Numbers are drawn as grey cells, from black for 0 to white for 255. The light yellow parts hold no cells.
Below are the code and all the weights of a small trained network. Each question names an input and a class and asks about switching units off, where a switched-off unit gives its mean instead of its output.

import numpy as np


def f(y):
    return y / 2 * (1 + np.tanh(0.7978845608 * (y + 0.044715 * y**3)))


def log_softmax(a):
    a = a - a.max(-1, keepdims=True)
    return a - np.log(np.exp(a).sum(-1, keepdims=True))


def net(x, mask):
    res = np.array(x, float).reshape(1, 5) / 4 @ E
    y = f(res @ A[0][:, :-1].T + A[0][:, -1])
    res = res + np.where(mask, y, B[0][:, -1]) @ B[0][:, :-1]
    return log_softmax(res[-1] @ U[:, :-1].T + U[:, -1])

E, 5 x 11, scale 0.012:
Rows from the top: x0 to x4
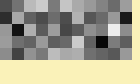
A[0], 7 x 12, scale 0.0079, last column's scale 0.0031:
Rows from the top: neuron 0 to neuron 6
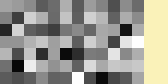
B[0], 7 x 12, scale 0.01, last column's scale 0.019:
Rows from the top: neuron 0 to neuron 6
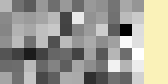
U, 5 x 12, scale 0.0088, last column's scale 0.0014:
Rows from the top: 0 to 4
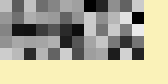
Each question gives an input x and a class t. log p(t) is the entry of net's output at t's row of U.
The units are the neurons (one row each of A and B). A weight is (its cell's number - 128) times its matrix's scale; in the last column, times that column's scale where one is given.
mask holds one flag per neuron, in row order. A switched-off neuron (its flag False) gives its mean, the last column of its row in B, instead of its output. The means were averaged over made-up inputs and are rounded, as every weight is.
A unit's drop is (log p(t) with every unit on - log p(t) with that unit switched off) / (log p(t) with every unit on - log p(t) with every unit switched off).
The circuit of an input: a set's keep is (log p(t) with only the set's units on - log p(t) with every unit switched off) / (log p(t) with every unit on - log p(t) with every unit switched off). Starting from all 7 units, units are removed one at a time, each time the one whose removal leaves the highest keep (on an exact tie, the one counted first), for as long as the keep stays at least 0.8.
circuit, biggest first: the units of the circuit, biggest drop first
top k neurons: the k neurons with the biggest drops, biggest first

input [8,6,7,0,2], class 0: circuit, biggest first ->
(neuron 3; neuron 6)
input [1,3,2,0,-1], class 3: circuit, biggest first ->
(neuron 4; neuron 3)
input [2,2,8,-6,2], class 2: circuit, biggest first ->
(neuron 4)
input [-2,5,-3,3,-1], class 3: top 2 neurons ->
(neuron 2; neuron 5)
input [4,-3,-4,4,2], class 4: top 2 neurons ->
(neuron 5; neuron 3)
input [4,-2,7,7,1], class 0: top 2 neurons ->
(neuron 6; neuron 3)
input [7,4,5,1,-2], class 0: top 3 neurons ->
(neuron 3; neuron 4; neuron 1)
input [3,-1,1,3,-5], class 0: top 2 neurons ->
(neuron 4; neuron 2)
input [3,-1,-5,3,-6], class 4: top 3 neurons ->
(neuron 5; neuron 1; neuron 4)
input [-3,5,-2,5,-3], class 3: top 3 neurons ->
(neuron 2; neuron 5; neuron 3)
